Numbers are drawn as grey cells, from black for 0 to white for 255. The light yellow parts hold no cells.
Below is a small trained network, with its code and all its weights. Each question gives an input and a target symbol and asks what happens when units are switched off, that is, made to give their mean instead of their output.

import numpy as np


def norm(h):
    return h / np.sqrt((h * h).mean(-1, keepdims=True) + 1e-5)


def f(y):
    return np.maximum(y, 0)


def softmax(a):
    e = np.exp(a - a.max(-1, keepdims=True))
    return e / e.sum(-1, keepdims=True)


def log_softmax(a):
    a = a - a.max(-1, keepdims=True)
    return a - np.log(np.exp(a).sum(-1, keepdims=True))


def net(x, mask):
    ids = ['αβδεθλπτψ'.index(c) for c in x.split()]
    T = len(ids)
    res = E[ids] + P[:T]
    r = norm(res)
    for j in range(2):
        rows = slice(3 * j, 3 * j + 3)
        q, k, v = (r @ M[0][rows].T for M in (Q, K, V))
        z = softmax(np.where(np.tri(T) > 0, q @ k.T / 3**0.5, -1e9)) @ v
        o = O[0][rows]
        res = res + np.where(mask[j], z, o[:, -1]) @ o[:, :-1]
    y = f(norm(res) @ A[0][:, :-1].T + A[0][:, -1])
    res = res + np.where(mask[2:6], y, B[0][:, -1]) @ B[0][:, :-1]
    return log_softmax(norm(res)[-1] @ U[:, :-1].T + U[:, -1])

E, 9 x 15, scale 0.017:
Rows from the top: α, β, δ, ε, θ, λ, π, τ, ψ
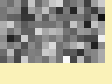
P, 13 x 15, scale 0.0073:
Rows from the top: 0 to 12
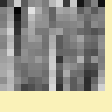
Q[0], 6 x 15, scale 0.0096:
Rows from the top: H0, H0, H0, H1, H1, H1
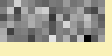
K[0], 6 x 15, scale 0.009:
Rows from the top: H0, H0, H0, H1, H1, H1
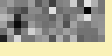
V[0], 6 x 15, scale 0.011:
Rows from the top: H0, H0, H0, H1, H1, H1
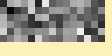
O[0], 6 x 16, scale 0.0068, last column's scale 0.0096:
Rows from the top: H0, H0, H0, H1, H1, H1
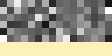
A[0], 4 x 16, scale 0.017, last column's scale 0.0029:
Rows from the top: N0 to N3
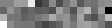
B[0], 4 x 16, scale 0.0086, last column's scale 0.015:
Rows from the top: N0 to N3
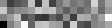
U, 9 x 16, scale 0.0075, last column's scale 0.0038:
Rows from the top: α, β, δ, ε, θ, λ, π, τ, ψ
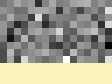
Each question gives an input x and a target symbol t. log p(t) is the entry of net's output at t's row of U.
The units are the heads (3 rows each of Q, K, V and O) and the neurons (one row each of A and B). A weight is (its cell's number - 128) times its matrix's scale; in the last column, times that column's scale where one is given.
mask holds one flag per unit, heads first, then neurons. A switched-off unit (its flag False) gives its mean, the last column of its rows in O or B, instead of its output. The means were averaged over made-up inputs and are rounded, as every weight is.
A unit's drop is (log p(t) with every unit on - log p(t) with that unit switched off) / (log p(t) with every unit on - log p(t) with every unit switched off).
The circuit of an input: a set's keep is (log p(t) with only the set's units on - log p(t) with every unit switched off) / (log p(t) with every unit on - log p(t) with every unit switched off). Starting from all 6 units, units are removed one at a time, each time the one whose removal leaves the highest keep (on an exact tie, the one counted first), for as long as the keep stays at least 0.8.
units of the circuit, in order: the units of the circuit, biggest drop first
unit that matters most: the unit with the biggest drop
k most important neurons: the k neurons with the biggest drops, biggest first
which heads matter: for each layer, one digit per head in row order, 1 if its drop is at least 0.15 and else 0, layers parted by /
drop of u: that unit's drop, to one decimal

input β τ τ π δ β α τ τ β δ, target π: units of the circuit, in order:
(H0)
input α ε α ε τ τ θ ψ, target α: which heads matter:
10
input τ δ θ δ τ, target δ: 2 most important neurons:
(N0; N2)
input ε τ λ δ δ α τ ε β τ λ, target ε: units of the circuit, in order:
(H1; N3)
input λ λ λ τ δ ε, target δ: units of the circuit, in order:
(H0; N0)
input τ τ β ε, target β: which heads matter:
11
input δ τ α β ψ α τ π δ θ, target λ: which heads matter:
01
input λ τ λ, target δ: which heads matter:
10
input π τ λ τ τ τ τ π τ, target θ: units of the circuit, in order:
(H1; N1)
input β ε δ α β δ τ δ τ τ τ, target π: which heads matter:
11
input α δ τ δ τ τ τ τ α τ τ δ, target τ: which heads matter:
01
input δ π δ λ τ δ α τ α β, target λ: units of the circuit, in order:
(H1; N3)
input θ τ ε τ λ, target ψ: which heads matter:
01
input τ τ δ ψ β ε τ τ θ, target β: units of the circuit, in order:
(H1)
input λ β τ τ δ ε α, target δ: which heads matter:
11
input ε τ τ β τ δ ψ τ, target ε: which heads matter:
01
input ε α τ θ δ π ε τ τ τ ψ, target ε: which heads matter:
01
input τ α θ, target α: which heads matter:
10
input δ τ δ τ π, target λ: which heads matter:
01
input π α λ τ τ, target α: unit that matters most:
H0
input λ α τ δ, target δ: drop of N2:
0.0
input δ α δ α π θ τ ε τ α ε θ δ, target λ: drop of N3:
0.8
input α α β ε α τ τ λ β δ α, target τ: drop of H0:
-0.1
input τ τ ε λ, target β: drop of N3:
0.1
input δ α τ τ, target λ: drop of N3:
0.6
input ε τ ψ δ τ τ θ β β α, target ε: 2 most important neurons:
(N0; N3)
